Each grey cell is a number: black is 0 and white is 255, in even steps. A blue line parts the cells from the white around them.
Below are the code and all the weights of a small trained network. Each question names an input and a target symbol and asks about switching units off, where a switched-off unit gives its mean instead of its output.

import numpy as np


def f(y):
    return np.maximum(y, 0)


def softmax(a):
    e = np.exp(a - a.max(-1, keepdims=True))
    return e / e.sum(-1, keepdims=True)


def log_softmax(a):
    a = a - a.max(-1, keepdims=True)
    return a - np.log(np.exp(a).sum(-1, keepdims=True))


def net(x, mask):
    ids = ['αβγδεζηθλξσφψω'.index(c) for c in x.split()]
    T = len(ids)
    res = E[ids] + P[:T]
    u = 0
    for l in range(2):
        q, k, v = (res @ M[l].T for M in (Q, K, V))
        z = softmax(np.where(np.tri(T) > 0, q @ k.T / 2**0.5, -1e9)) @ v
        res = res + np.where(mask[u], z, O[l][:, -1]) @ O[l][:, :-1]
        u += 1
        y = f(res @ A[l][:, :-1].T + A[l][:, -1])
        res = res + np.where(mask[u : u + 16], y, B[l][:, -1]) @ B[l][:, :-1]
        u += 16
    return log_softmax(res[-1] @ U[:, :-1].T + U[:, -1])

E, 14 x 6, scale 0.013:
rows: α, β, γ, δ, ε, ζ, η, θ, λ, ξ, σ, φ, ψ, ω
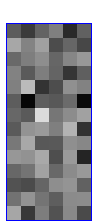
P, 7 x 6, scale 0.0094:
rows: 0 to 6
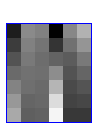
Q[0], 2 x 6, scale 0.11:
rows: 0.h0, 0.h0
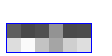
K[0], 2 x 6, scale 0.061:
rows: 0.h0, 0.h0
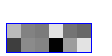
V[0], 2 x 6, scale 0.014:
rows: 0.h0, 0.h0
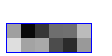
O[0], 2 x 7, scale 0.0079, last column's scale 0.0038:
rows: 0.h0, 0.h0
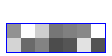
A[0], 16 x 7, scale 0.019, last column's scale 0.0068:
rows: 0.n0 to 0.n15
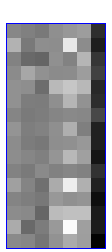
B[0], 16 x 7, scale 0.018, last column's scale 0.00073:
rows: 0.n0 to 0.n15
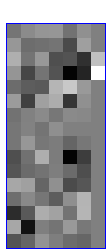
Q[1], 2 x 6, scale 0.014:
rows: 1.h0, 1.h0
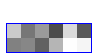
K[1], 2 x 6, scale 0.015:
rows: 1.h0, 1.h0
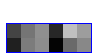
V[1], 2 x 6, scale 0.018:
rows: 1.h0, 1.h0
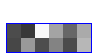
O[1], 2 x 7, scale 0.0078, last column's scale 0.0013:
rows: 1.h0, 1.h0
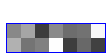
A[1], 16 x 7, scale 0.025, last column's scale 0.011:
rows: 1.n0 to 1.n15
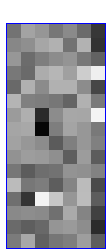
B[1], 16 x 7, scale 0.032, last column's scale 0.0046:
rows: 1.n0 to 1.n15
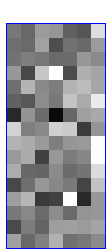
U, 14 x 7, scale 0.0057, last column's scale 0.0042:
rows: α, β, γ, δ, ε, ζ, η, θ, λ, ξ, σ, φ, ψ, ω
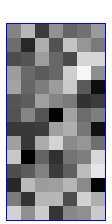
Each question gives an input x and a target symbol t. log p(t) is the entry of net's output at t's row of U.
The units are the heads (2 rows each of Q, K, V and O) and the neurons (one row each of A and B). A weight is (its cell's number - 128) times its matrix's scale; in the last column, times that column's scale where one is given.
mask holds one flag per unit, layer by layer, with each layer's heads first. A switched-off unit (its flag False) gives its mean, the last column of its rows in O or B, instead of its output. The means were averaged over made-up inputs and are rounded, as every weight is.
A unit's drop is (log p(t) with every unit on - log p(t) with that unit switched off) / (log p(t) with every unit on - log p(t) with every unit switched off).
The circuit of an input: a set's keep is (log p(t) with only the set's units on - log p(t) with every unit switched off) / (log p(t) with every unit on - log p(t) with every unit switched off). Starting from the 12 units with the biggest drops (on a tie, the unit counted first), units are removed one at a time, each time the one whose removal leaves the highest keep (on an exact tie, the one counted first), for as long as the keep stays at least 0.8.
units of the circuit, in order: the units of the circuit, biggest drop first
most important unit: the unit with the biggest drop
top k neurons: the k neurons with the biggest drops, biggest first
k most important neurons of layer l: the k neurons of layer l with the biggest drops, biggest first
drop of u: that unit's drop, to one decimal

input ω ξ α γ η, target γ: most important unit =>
1.h0
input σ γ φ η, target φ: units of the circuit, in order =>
0.h0; 1.n4
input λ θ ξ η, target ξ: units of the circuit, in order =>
0.h0; 1.n10
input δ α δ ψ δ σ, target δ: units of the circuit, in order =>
0.h0; 1.n5; 1.n9
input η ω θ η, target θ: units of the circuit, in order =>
0.h0; 1.n14
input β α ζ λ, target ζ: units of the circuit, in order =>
0.h0; 1.n0
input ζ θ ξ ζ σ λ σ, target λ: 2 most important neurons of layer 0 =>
0.n3; 0.n2
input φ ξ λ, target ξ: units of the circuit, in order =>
0.h0; 1.n10
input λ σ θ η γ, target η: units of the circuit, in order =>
1.h0; 1.n6; 0.n3
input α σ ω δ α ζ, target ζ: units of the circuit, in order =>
0.h0; 1.n0; 1.h0
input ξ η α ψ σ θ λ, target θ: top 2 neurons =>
1.n14; 1.n8
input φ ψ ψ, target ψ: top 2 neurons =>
1.n3; 0.n3
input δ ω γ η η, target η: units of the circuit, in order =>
1.h0; 1.n6
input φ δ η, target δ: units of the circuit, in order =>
0.h0; 1.n5; 1.n9
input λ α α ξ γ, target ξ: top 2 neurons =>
0.n2; 1.n10
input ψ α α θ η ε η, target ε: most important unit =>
1.n12
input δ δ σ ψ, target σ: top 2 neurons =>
1.n6; 0.n3
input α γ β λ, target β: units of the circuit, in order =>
0.h0; 1.n5; 1.n11
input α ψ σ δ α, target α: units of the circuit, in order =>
1.n9; 0.h0; 1.h0
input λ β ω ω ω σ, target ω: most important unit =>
0.h0
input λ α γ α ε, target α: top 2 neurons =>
0.n3; 1.n9
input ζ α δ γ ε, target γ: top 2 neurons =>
0.n3; 1.n6
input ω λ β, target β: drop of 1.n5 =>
0.7
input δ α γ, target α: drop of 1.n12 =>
0.0
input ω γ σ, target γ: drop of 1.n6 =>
0.5
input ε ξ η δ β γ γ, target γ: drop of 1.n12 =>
0.1
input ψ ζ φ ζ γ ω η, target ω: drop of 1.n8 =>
0.3
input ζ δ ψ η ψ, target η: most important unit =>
1.n6
